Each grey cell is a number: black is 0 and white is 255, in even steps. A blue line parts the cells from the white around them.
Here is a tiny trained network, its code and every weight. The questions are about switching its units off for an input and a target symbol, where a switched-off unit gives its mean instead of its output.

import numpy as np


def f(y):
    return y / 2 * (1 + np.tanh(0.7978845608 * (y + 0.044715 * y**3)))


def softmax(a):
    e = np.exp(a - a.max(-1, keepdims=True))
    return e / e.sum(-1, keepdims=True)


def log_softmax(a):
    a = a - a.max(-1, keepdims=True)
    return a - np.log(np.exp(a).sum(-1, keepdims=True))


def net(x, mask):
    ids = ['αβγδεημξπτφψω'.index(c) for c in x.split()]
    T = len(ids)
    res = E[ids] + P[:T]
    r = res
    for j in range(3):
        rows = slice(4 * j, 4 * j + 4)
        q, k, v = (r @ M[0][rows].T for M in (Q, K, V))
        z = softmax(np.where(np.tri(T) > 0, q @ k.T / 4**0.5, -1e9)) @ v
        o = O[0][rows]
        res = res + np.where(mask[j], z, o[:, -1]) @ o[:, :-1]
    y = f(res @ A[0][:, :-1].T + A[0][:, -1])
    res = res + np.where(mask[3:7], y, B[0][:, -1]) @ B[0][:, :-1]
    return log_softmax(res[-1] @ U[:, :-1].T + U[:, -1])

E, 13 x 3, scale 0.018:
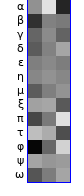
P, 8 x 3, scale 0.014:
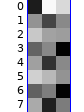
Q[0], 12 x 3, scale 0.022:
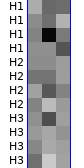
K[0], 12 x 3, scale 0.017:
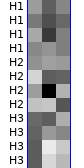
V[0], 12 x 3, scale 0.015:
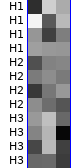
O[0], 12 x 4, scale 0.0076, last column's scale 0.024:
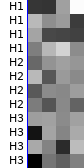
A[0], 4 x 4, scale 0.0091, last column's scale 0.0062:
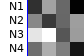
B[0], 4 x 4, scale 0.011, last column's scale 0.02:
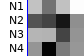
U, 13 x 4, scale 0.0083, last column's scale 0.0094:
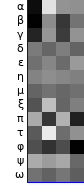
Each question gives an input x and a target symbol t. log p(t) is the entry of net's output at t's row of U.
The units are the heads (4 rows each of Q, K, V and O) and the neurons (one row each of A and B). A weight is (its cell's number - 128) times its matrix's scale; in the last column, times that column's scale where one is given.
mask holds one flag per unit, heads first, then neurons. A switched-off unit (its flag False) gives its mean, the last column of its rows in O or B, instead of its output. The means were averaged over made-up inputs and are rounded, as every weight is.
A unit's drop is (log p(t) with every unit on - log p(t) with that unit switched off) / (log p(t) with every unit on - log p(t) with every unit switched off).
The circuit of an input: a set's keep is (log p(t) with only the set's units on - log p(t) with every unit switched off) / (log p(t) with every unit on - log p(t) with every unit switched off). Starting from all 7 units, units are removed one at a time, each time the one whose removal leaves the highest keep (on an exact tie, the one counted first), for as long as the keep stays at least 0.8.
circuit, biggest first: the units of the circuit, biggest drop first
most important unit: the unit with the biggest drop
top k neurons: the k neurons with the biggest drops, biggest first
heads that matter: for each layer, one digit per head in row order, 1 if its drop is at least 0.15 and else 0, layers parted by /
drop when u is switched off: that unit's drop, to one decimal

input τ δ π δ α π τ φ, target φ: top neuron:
(N2)
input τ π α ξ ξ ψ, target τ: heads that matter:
101
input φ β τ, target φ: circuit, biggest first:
(H1, H3, N2, N1)
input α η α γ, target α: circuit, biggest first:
(N1, H1, H3)
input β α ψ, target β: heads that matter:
100
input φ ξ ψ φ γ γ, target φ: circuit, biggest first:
(H1, H3, N2)
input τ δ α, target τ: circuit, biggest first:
(H3, N3, N1)
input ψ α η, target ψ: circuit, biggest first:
(H3, N4)
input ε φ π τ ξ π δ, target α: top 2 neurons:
(N1, N2)
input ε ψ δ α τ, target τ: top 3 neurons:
(N1, N3, N4)
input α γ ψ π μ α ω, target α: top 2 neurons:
(N4, N2)
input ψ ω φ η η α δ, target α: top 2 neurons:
(N2, N4)
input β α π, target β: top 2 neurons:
(N1, N2)
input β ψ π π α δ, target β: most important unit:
H1
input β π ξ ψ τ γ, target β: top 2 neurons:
(N1, N2)
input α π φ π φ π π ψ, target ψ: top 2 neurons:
(N3, N4)
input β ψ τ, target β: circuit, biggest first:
(H1, N1)
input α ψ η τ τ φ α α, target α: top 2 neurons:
(N1, N2)
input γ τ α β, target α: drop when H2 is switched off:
0.1
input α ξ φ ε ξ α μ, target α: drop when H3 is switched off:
0.2
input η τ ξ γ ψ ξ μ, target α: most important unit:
H3
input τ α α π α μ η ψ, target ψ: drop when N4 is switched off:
0.0
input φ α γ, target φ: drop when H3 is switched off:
0.5
